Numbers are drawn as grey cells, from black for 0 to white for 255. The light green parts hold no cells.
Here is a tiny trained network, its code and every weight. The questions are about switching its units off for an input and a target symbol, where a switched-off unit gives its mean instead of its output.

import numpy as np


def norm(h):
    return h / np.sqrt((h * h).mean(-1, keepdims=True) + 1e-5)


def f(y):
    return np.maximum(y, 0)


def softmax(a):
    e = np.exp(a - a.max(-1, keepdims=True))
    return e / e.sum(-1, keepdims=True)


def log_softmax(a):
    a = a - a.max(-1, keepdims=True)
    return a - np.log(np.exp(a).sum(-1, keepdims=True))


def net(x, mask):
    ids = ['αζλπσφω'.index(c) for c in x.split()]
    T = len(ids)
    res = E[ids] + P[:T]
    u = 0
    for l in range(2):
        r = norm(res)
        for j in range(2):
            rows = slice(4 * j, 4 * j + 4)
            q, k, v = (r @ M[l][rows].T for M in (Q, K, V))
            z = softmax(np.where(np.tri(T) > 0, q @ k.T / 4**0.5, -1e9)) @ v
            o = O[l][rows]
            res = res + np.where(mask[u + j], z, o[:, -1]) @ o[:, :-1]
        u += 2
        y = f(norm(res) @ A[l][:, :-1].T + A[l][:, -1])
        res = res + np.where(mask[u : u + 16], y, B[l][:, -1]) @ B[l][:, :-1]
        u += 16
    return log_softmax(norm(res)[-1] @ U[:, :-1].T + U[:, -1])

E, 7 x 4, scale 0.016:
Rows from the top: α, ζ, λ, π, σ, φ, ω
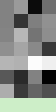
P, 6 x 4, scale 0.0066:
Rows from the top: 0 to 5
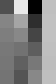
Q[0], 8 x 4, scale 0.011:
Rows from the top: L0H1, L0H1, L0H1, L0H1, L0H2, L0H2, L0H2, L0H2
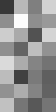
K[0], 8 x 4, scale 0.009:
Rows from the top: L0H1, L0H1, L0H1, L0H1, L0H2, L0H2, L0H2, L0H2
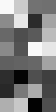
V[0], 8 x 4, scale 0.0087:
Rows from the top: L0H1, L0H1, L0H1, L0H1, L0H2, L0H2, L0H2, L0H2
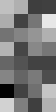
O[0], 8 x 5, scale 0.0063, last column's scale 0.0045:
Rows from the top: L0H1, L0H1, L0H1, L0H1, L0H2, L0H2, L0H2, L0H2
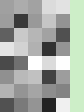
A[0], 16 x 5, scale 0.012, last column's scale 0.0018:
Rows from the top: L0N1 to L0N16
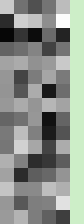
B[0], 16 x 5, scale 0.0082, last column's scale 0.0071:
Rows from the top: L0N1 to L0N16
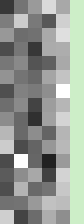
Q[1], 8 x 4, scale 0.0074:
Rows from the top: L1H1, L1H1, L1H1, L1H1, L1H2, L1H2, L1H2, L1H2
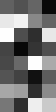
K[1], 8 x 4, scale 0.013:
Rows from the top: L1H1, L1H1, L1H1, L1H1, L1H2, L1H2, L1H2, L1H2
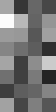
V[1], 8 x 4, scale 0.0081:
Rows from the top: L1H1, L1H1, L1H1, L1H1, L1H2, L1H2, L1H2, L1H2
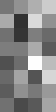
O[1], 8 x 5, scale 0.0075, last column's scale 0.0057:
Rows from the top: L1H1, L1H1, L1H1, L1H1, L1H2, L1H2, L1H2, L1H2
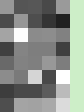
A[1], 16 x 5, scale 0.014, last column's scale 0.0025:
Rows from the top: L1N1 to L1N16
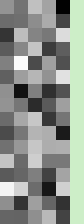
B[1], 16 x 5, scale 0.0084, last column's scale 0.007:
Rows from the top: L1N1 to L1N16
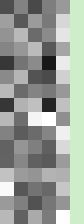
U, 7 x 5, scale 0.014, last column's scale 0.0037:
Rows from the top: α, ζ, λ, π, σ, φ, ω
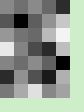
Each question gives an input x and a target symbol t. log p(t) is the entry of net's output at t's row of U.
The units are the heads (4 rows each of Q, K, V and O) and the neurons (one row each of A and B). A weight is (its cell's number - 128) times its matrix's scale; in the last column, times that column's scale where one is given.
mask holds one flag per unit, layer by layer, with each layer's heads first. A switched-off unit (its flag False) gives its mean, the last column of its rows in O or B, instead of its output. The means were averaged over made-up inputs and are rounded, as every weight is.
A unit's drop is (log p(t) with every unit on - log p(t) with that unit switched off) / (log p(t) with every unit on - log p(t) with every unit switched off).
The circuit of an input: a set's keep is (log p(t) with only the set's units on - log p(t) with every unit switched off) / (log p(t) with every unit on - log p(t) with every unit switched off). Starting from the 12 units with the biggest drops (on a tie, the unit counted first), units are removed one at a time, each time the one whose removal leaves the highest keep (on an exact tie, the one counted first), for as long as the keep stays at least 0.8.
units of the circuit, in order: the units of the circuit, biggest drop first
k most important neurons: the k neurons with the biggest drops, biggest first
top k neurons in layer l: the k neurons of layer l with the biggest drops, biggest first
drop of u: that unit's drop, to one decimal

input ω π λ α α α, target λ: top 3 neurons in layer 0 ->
L0N3, L0N13, L0N7
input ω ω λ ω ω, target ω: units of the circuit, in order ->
L1H1, L0N13, L1N5
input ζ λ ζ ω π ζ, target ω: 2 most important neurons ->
L0N13, L0N9
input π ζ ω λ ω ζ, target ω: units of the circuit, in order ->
L1H1, L0N13
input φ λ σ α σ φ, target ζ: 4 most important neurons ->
L0N4, L0N9, L0N7, L0N2
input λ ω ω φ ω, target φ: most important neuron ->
L0N9
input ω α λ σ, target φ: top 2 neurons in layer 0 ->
L0N14, L0N2
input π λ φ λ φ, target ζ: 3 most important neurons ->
L0N9, L0N4, L0N7
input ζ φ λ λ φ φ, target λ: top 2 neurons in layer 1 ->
L1N5, L1N13
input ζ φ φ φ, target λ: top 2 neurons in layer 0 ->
L0N7, L0N4
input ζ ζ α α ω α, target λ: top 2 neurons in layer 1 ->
L1N5, L1N8
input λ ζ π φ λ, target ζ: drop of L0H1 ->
0.8
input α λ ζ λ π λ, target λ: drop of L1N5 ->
0.3
